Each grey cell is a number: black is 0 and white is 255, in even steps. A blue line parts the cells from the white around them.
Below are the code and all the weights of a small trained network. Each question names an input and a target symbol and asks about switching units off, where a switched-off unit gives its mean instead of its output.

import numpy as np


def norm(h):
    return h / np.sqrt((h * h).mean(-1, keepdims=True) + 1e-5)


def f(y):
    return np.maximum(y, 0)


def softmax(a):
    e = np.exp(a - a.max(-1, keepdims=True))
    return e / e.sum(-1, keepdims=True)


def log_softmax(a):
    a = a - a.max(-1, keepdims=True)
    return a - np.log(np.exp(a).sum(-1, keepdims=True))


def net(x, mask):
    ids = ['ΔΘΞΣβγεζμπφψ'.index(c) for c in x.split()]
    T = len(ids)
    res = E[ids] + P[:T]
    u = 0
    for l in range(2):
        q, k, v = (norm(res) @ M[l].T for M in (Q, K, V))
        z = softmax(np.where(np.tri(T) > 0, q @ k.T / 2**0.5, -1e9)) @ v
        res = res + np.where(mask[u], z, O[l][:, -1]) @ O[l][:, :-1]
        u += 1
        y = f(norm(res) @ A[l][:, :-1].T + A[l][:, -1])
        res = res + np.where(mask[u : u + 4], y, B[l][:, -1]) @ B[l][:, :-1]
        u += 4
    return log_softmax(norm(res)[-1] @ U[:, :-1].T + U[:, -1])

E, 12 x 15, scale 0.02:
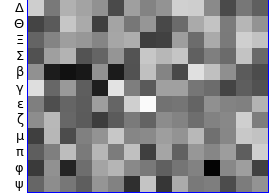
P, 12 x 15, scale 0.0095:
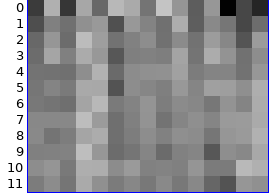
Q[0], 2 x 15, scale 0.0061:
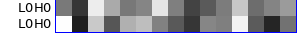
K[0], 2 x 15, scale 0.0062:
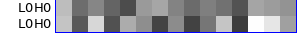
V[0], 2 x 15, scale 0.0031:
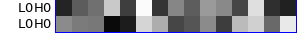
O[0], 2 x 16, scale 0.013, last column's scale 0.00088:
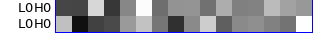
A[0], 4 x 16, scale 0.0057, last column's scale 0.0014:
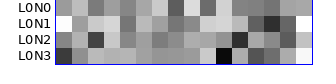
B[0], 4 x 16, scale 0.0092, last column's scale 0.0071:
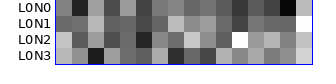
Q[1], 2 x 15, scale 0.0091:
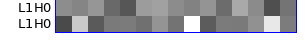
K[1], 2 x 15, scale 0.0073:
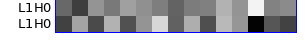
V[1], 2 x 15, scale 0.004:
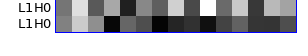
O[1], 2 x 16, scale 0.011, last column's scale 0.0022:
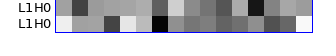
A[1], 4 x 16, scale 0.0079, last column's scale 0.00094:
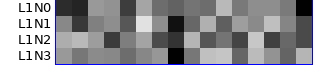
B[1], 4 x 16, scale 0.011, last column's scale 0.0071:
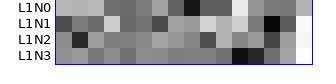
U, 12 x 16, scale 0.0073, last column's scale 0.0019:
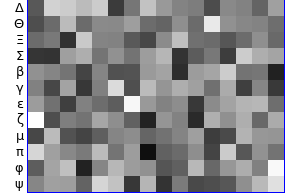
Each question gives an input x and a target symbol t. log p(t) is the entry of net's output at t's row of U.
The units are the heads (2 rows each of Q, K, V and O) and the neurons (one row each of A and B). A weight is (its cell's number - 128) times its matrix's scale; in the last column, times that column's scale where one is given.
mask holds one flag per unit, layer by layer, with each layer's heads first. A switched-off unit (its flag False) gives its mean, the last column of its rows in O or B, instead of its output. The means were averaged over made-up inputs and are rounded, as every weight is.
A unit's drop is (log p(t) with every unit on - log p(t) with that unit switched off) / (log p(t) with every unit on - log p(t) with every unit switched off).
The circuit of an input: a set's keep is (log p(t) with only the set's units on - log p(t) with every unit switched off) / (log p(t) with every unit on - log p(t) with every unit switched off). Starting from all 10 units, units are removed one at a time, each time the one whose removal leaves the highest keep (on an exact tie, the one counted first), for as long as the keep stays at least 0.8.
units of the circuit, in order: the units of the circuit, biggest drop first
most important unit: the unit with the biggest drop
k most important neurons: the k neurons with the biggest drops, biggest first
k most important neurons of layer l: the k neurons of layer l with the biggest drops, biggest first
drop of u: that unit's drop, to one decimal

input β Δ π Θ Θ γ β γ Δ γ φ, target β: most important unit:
L0N2
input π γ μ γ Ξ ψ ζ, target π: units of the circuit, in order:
L1H0, L0N0
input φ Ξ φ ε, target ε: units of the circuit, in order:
L1N1, L1H0
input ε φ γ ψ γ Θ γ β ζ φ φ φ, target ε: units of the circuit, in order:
L0N2, L1H0, L0N0
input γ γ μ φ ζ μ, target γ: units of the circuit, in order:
L0H0, L0N0
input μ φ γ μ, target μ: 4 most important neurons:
L0N0, L1N3, L0N1, L0N2
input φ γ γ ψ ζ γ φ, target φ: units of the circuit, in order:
L0H0, L1N0
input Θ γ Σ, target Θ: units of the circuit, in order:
L0H0, L1H0, L1N0, L0N3
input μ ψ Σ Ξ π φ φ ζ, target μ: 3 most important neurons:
L0N0, L0N1, L1N3
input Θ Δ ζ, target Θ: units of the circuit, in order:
L0H0, L1H0, L1N0, L1N3
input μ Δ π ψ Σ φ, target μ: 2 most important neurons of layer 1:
L1N3, L1N2
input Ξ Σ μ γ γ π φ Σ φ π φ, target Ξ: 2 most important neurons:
L1N1, L0N1
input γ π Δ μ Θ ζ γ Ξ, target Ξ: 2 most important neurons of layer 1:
L1N1, L1N3
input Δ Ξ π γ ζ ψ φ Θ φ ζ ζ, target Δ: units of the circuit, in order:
L0H0
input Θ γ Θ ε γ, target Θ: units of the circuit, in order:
L1H0, L1N0, L0H0
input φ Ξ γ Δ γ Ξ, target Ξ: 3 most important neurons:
L1N1, L1N3, L0N3
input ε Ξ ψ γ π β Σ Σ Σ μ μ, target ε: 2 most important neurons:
L0N2, L1N1
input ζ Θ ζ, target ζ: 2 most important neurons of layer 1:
L1N1, L1N3
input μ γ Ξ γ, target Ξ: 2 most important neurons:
L0N0, L1N1
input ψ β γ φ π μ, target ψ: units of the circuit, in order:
L1H0
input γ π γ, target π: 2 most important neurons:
L1N1, L0N0
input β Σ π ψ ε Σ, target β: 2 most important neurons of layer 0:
L0N3, L0N2
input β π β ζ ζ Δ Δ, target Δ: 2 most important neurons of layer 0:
L0N1, L0N3
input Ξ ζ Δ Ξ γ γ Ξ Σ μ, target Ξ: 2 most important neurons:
L0N1, L1N1
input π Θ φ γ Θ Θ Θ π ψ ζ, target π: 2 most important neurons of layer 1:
L1N2, L1N3
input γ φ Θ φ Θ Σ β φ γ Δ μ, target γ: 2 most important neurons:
L0N0, L1N1
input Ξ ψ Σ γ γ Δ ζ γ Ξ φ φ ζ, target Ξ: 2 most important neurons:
L1N1, L0N1
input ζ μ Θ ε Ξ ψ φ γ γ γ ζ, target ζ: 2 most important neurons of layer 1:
L1N3, L1N1
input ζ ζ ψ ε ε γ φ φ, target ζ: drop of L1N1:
0.0
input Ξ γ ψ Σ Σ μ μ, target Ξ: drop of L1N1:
0.2
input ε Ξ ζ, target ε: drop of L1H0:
0.4
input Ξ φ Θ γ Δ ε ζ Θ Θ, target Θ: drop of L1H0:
0.2
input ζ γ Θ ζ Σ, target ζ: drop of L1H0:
0.3
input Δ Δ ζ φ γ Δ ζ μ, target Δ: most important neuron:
L0N0
